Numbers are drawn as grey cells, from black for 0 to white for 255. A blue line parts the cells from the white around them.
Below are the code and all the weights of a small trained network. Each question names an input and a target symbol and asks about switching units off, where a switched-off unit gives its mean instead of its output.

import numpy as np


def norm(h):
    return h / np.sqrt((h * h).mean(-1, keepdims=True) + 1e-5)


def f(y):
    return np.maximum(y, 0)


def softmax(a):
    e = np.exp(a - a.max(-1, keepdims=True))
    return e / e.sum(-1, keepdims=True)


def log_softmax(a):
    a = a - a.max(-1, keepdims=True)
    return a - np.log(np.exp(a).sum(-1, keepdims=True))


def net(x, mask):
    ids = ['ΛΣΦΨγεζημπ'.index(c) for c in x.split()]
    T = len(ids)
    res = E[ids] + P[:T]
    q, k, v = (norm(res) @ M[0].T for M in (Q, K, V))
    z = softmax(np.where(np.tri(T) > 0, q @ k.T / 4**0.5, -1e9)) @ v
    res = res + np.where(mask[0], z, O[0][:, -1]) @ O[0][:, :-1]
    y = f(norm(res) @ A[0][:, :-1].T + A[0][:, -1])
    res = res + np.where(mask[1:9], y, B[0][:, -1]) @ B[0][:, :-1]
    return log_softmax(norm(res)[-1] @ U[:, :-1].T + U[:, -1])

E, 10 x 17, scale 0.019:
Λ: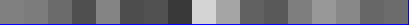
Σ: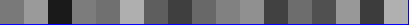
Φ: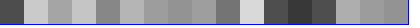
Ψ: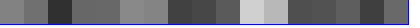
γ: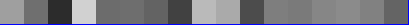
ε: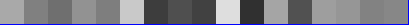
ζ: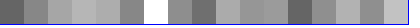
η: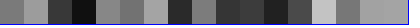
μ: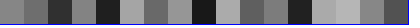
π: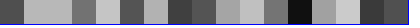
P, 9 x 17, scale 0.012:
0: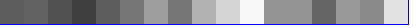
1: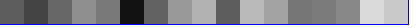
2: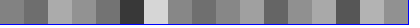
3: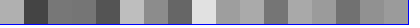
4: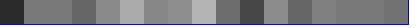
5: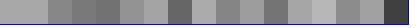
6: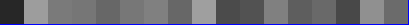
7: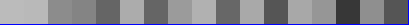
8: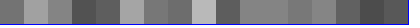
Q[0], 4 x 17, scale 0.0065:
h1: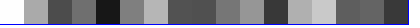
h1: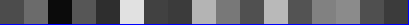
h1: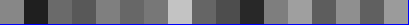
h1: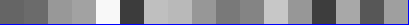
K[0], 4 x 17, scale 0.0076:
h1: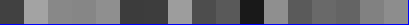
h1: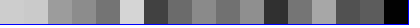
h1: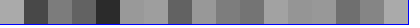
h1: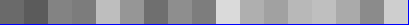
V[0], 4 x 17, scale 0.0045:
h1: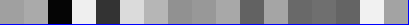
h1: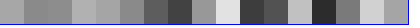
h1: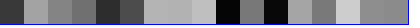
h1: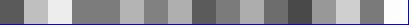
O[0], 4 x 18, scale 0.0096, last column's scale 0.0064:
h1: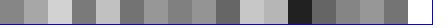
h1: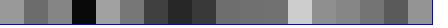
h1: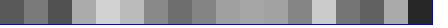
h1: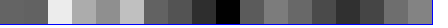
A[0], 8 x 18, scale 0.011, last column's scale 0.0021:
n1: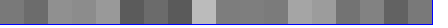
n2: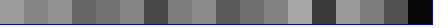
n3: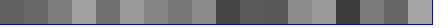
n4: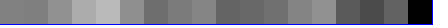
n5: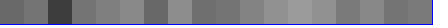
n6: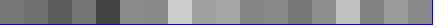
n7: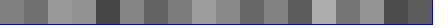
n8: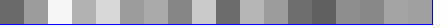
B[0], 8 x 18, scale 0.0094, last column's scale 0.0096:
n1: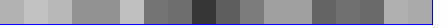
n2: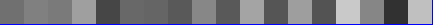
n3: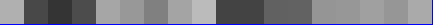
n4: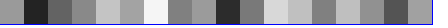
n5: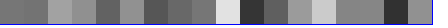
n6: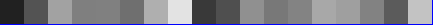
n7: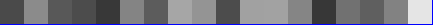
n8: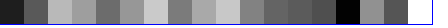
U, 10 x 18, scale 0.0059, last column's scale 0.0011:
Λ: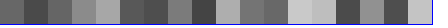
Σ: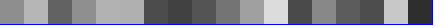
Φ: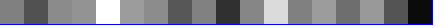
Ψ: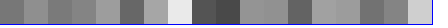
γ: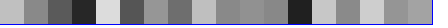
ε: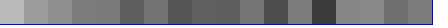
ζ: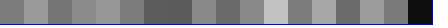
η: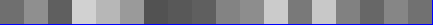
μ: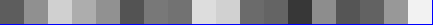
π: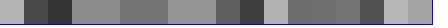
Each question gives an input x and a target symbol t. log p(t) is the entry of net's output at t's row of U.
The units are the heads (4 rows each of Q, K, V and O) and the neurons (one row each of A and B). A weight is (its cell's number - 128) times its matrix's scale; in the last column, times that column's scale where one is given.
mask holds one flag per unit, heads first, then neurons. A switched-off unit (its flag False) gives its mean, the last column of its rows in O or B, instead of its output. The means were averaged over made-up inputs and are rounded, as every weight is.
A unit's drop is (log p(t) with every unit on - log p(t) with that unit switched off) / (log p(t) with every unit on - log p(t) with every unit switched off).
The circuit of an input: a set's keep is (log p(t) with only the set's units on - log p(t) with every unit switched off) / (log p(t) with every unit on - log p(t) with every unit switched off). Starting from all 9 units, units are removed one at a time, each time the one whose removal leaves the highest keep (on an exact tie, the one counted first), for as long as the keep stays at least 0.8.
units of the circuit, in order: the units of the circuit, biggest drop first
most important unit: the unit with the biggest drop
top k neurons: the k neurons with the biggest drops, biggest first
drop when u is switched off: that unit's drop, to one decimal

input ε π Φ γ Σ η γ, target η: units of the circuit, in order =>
[h1 n8 n1]
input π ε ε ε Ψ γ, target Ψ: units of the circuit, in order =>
[h1 n6 n8]
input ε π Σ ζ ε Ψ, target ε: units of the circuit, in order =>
[h1 n2]
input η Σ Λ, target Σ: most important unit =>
n1
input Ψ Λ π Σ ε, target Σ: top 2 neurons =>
[n8 n6]
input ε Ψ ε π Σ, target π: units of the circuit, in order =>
[h1 n3]
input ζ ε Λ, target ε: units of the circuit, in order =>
[h1 n1]
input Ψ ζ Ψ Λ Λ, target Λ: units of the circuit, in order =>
[h1 n5]
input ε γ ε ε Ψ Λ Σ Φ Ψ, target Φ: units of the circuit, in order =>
[h1 n4]
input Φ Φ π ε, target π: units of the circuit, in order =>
[h1 n3 n8]
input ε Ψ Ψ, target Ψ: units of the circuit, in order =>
[h1 n8 n6]
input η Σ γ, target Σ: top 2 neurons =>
[n1 n8]
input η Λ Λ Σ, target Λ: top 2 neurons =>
[n5 n6]
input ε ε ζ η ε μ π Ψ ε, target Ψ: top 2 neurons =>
[n6 n8]
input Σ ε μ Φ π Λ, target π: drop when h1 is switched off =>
0.9
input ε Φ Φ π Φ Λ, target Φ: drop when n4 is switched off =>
0.4
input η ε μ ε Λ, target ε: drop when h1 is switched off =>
0.3
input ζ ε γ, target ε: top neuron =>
[n1]
